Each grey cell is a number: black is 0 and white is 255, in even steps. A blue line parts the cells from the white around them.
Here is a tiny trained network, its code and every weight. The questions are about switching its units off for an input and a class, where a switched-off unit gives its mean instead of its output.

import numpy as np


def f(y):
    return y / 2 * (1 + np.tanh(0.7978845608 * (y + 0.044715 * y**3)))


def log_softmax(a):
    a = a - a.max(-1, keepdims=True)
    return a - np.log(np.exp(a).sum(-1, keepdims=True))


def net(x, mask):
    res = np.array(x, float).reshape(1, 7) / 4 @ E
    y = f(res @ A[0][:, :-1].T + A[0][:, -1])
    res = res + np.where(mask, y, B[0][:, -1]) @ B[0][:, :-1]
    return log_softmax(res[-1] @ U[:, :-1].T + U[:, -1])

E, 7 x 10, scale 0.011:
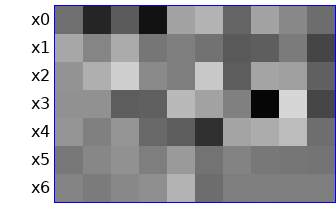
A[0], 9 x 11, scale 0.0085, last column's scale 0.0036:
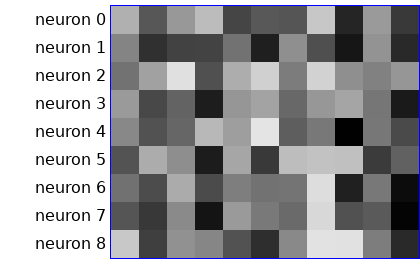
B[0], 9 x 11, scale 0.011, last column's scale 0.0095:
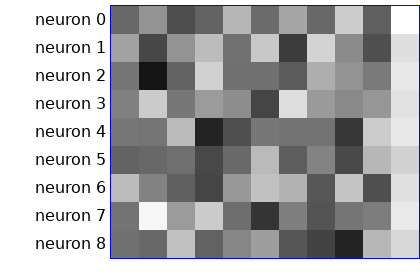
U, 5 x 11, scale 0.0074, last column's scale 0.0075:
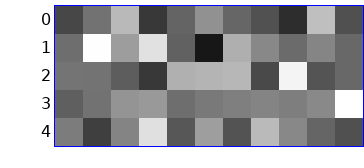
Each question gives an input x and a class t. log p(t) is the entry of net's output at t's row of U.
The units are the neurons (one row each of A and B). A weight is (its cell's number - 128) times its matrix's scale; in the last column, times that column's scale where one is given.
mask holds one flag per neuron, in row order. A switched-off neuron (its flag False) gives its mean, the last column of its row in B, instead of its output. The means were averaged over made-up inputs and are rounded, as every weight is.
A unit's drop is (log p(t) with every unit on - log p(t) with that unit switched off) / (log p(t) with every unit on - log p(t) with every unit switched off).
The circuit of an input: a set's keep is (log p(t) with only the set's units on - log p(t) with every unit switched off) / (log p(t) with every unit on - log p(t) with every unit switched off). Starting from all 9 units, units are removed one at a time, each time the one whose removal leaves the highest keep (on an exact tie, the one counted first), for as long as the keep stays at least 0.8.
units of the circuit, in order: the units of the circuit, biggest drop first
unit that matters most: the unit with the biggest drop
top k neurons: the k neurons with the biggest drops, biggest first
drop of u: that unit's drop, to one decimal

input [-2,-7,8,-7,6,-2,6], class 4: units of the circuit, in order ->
neuron 2
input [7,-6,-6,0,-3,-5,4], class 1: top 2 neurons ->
neuron 7; neuron 3
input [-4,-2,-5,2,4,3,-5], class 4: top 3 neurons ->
neuron 7; neuron 4; neuron 3
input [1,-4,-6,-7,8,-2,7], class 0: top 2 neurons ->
neuron 8; neuron 5
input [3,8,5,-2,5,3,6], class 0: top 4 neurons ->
neuron 8; neuron 5; neuron 1; neuron 0
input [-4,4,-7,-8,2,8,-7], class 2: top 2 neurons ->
neuron 0; neuron 6
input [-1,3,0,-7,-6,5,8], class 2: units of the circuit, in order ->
neuron 0; neuron 6
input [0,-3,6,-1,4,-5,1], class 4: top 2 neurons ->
neuron 2; neuron 4
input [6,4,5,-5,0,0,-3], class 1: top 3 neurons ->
neuron 7; neuron 3; neuron 1
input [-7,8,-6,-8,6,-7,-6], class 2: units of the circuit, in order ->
neuron 0; neuron 7
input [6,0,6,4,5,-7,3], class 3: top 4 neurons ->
neuron 5; neuron 2; neuron 3; neuron 4
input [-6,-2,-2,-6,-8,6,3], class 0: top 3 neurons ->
neuron 4; neuron 7; neuron 3
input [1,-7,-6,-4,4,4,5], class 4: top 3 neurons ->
neuron 1; neuron 4; neuron 3
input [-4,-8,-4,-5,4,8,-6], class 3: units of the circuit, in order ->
neuron 7
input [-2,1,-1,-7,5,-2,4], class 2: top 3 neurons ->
neuron 0; neuron 6; neuron 4
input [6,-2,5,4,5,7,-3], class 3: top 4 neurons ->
neuron 5; neuron 2; neuron 4; neuron 3
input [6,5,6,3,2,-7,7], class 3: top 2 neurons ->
neuron 2; neuron 5
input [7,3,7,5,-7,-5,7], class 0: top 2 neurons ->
neuron 4; neuron 1
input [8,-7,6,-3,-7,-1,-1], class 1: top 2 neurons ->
neuron 7; neuron 3
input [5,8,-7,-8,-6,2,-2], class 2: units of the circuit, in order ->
neuron 6
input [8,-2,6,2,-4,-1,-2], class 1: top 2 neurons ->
neuron 3; neuron 7
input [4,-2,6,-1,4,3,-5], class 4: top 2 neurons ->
neuron 2; neuron 4
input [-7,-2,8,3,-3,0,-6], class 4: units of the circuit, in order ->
neuron 7; neuron 2
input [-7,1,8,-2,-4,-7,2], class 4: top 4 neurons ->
neuron 7; neuron 2; neuron 3; neuron 8
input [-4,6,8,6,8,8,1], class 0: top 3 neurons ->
neuron 5; neuron 1; neuron 8
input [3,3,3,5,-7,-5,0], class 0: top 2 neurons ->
neuron 4; neuron 0
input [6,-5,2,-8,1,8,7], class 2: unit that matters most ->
neuron 6
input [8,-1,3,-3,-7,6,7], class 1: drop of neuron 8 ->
0.2
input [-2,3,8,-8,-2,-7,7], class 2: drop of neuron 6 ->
0.4
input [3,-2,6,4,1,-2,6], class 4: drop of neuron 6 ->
0.3
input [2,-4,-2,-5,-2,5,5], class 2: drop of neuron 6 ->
0.7
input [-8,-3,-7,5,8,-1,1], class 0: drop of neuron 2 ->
0.1
